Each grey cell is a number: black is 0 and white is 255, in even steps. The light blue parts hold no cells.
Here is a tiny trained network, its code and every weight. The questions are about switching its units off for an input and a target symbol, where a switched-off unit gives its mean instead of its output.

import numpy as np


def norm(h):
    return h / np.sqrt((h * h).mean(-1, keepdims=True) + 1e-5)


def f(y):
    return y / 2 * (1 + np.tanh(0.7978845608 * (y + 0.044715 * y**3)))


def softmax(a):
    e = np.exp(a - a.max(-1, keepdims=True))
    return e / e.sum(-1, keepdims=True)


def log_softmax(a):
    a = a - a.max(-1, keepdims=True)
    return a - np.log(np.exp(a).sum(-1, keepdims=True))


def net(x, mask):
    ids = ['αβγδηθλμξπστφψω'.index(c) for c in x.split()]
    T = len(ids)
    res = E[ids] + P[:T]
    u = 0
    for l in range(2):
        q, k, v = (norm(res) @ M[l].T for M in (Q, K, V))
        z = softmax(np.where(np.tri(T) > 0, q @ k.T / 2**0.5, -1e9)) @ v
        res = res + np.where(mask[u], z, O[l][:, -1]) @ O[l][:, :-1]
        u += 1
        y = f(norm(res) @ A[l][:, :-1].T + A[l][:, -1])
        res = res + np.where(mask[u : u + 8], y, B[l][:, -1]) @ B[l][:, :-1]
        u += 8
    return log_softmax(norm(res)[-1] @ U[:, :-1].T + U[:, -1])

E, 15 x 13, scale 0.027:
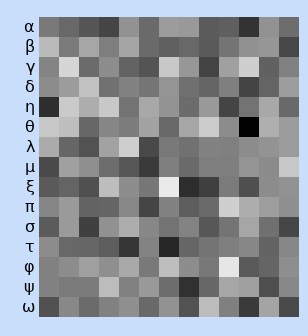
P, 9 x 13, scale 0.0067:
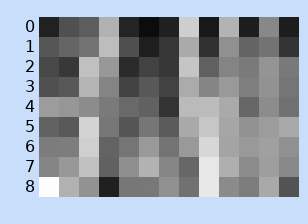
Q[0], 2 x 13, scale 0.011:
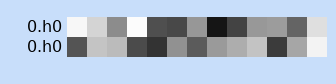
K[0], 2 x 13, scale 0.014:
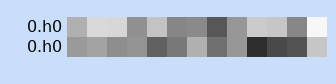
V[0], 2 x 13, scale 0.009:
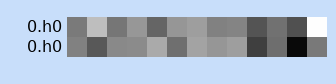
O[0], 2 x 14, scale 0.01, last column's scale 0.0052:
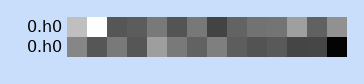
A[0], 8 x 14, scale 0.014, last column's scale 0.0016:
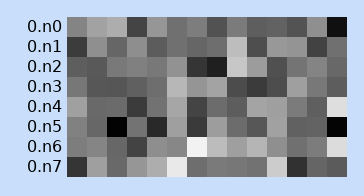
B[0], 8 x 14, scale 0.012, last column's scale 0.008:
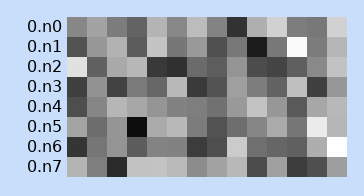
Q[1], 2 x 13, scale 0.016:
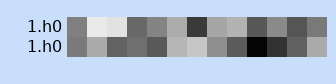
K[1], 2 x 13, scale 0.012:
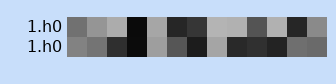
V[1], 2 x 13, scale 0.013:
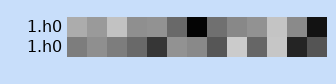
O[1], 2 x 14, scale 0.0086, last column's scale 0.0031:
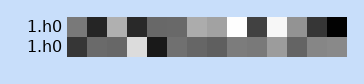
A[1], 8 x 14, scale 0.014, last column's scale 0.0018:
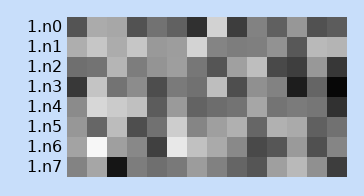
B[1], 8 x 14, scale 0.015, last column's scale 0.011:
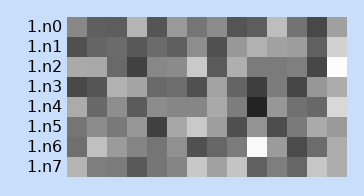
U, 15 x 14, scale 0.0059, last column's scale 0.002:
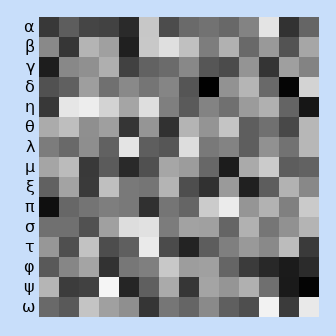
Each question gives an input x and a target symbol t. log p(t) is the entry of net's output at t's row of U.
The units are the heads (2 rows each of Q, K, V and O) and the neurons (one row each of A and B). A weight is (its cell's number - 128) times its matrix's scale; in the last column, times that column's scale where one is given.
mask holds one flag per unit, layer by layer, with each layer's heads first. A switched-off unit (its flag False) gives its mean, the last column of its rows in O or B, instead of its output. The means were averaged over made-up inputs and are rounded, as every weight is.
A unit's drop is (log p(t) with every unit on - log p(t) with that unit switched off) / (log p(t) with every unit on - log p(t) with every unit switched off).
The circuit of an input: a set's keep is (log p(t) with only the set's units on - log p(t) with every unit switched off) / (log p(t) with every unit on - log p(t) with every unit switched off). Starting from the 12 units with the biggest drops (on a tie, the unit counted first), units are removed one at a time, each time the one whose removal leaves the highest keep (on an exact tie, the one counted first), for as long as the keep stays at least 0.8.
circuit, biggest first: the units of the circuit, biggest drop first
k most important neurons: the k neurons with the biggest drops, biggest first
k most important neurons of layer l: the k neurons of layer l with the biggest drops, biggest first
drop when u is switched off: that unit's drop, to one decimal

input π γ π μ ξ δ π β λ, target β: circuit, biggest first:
(0.h0; 1.h0; 0.n6; 1.n5)
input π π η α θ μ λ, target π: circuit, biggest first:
(0.h0; 1.n1)
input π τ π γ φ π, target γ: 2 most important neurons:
(1.n3; 0.n1)
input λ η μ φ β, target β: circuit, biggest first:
(1.n5; 0.h0)
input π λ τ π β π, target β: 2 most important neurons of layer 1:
(1.n5; 1.n1)
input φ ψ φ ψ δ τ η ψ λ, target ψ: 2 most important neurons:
(0.n1; 0.n6)
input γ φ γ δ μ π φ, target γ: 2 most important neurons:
(0.n6; 1.n3)
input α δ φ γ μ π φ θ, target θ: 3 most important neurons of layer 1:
(1.n6; 1.n2; 1.n4)
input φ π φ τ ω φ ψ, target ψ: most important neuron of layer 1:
(1.n1)
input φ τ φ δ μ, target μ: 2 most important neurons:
(1.n7; 1.n0)
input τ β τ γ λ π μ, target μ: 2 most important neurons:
(1.n7; 1.n4)
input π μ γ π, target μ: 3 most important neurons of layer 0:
(0.n0; 0.n5; 0.n6)
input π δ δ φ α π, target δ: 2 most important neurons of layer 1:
(1.n7; 1.n4)
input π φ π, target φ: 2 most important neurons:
(1.n2; 0.n1)
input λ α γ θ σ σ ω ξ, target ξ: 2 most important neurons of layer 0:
(0.n1; 0.n5)
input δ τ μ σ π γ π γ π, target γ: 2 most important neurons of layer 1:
(1.n3; 1.n4)
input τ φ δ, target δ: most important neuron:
(0.n0)
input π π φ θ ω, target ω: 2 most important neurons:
(0.n1; 0.n2)
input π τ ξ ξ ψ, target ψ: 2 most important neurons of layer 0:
(0.n7; 0.n2)
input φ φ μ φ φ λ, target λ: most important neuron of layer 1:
(1.n2)
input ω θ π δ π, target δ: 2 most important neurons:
(0.n4; 0.n6)
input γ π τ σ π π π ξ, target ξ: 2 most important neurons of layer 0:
(0.n1; 0.n4)
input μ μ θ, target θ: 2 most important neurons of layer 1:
(1.n6; 1.n2)
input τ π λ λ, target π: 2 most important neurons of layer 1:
(1.n1; 1.n4)
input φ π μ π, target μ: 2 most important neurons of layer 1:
(1.n4; 1.n6)
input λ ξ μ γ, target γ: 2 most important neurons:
(1.n3; 0.n6)
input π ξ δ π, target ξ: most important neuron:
(0.n6)
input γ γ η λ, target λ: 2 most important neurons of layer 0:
(0.n1; 0.n6)
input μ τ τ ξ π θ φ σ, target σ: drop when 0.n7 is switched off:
0.8
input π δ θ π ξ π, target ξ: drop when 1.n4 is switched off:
-0.1
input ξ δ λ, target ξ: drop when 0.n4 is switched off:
0.1
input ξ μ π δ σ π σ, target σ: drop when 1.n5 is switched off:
0.0
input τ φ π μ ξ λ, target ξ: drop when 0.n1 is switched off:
0.1
